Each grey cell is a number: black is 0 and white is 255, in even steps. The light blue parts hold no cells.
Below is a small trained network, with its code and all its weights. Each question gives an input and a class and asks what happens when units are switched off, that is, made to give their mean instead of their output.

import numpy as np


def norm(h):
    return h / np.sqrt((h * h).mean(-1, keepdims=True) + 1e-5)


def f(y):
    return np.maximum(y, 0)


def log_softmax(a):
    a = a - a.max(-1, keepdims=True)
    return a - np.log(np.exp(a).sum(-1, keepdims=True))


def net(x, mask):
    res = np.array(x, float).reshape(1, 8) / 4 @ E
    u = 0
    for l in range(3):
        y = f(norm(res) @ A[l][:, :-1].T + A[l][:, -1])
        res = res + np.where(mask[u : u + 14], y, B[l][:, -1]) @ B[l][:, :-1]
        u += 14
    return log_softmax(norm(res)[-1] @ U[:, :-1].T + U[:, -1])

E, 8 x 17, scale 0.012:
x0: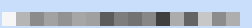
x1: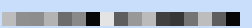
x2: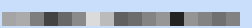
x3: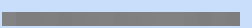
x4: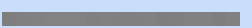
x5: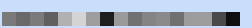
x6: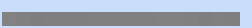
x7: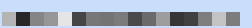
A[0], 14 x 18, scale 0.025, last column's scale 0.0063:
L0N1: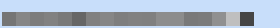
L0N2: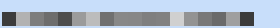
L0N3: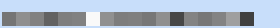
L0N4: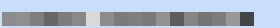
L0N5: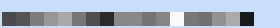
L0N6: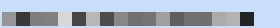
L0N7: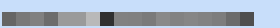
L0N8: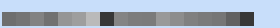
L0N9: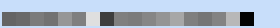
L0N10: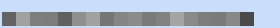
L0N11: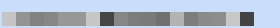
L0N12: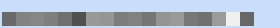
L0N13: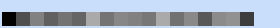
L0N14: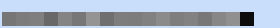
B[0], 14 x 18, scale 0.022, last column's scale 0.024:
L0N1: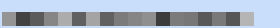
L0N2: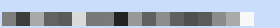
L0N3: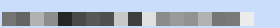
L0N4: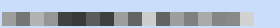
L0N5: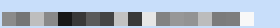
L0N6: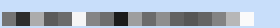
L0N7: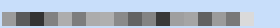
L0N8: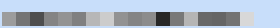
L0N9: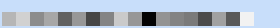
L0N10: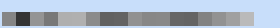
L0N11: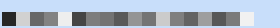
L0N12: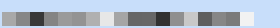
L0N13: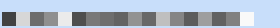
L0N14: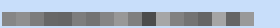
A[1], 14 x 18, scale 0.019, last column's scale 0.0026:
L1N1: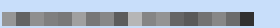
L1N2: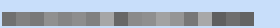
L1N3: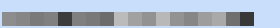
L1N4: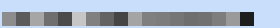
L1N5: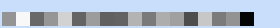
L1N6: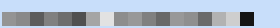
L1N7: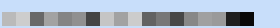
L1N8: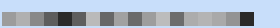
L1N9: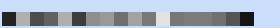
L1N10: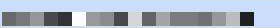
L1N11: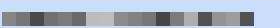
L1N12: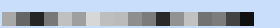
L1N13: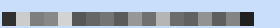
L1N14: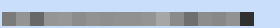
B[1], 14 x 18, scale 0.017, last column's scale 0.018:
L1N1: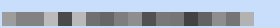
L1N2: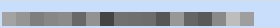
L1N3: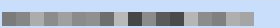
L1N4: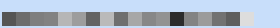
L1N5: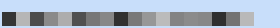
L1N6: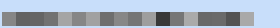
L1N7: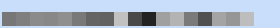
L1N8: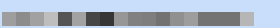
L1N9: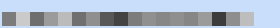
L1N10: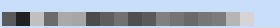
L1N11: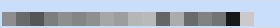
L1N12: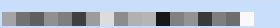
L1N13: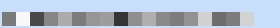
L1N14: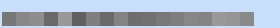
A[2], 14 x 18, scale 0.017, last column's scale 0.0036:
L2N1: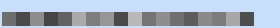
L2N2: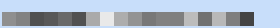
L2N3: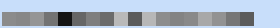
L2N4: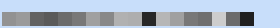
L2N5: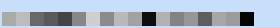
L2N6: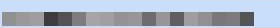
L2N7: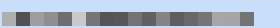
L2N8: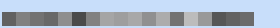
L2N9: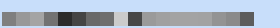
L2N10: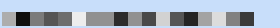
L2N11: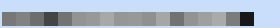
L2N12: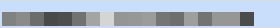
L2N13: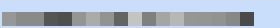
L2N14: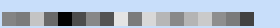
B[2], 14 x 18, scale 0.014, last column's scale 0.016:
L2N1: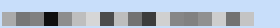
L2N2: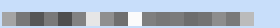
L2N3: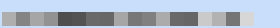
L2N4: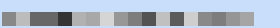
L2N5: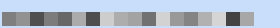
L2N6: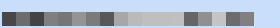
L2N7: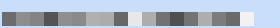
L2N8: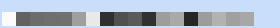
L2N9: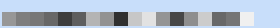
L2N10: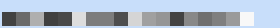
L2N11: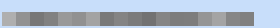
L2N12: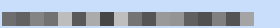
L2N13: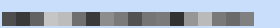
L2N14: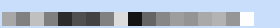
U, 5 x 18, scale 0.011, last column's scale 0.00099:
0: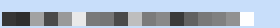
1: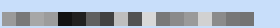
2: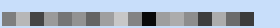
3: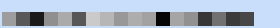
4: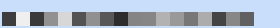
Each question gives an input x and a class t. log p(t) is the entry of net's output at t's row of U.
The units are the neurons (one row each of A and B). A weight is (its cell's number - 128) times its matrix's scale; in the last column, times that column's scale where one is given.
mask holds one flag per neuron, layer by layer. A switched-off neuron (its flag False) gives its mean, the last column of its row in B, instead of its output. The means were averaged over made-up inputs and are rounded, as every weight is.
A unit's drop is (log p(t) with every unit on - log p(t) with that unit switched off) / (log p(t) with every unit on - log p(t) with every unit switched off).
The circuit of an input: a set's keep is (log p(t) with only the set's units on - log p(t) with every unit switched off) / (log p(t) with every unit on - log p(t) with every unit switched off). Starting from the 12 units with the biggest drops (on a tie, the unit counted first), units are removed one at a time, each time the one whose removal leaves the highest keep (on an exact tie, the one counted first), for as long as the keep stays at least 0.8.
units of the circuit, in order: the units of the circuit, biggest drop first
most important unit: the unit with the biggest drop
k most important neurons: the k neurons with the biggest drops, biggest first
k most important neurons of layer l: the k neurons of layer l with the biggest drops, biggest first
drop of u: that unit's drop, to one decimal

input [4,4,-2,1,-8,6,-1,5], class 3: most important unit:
L0N2
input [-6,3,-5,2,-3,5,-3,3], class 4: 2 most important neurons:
(L0N3; L0N12)
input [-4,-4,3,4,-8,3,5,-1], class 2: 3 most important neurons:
(L0N5; L0N11; L0N9)
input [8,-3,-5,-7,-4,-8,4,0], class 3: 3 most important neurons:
(L0N12; L0N13; L0N1)
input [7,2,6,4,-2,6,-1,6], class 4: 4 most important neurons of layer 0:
(L0N5; L0N12; L0N2; L0N11)
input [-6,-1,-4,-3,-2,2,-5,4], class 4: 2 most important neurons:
(L0N13; L0N2)
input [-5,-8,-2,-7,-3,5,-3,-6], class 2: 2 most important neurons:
(L0N6; L0N9)
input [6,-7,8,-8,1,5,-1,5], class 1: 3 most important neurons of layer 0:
(L0N3; L0N4; L0N13)
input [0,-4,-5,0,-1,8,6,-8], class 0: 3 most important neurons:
(L0N2; L0N12; L0N10)
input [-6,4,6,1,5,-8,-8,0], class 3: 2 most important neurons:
(L0N5; L0N11)
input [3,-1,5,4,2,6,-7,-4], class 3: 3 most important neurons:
(L0N7; L0N8; L0N5)
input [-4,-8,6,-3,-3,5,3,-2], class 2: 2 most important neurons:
(L0N5; L0N9)
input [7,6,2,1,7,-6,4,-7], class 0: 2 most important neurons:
(L0N5; L0N12)
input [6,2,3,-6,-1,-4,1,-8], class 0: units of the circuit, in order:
(L0N2)
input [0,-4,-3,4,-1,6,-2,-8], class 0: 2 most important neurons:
(L0N2; L0N12)
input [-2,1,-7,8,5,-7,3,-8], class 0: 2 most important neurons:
(L0N2; L0N3)
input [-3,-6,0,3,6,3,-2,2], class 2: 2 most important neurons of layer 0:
(L0N9; L0N13)
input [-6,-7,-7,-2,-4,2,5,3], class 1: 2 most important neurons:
(L0N5; L0N11)
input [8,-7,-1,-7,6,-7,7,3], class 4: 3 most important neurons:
(L0N11; L0N8; L0N7)
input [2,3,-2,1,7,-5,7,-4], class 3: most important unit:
L0N6
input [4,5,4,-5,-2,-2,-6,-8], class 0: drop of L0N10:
0.0
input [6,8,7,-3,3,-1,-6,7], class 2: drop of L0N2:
1.3
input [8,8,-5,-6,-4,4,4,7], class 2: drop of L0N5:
1.3
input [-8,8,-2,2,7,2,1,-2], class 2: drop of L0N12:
0.9
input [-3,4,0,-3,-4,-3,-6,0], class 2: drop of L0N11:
1.1
